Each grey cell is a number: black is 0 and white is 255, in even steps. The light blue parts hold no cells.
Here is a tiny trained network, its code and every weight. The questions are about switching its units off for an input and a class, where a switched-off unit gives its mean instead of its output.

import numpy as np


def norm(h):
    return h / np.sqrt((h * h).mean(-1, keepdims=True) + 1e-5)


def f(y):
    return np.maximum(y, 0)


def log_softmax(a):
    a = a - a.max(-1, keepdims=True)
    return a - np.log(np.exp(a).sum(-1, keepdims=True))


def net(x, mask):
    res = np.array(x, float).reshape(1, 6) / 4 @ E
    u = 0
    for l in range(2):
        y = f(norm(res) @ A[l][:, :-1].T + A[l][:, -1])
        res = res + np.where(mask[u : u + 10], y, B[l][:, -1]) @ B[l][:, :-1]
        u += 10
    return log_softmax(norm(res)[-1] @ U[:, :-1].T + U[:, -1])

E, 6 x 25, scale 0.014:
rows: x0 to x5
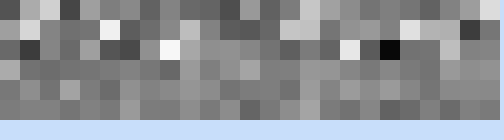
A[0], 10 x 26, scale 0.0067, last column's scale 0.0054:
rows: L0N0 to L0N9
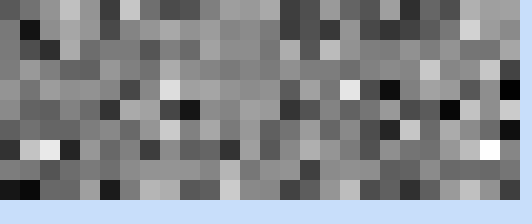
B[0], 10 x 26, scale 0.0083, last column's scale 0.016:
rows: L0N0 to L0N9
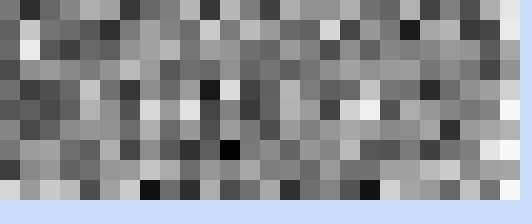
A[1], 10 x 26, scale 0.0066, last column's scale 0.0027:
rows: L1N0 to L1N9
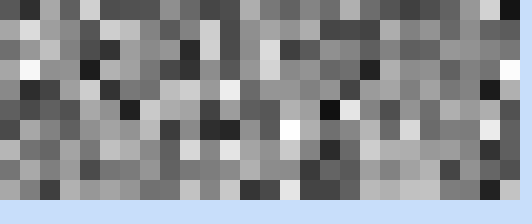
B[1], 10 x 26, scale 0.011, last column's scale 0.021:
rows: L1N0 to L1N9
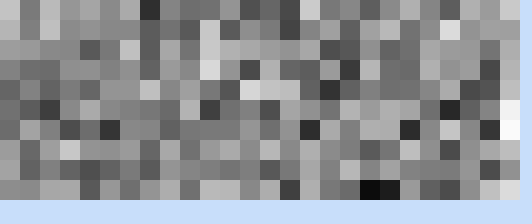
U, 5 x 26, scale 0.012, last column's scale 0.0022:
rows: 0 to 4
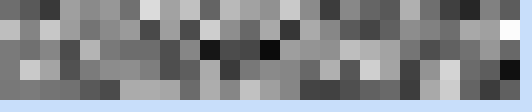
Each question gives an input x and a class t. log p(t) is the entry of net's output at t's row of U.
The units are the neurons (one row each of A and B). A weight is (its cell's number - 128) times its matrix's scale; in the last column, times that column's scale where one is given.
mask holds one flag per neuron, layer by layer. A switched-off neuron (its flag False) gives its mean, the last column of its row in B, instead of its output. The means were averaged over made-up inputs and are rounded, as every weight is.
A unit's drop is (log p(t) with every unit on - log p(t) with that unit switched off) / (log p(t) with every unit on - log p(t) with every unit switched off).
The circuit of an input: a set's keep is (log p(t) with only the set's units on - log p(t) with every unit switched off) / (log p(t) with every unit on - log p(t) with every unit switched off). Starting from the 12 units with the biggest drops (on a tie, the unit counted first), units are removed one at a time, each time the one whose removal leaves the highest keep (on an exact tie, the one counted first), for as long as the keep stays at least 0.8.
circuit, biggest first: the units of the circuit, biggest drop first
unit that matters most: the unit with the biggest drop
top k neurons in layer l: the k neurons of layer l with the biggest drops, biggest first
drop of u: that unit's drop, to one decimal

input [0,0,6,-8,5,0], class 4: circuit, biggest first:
L0N1
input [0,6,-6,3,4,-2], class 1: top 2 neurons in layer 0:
L0N7, L0N1
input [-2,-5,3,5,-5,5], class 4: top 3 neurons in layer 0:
L0N1, L0N9, L0N7
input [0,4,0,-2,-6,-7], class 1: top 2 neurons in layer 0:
L0N7, L0N5
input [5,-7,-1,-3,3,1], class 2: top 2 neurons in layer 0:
L0N5, L0N0
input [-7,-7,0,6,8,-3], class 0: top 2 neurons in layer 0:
L0N5, L0N0
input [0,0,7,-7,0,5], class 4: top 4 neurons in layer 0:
L0N7, L0N1, L0N5, L0N9
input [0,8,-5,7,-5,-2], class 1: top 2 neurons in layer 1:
L1N9, L1N7
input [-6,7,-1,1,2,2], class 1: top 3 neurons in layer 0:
L0N5, L0N0, L0N4
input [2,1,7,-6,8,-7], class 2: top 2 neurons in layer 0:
L0N4, L0N6
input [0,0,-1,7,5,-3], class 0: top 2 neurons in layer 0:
L0N9, L0N7
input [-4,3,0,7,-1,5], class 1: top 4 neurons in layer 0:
L0N5, L0N7, L0N0, L0N4
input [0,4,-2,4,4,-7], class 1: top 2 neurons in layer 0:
L0N7, L0N5
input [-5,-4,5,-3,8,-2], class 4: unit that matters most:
L0N9
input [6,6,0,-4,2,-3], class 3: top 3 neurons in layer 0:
L0N5, L0N0, L0N4
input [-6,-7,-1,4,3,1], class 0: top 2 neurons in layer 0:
L0N5, L0N0
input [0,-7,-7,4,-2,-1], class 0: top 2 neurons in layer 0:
L0N7, L0N5
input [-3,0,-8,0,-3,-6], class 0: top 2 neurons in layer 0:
L0N9, L0N5
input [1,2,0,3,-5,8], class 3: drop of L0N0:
1.1
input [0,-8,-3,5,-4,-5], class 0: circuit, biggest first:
L0N5
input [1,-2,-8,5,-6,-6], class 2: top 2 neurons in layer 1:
L1N6, L1N4
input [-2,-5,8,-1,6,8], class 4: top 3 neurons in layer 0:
L0N1, L0N7, L0N9
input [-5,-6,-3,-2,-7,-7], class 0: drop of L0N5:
0.2
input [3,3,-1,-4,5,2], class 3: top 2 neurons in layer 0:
L0N5, L0N0
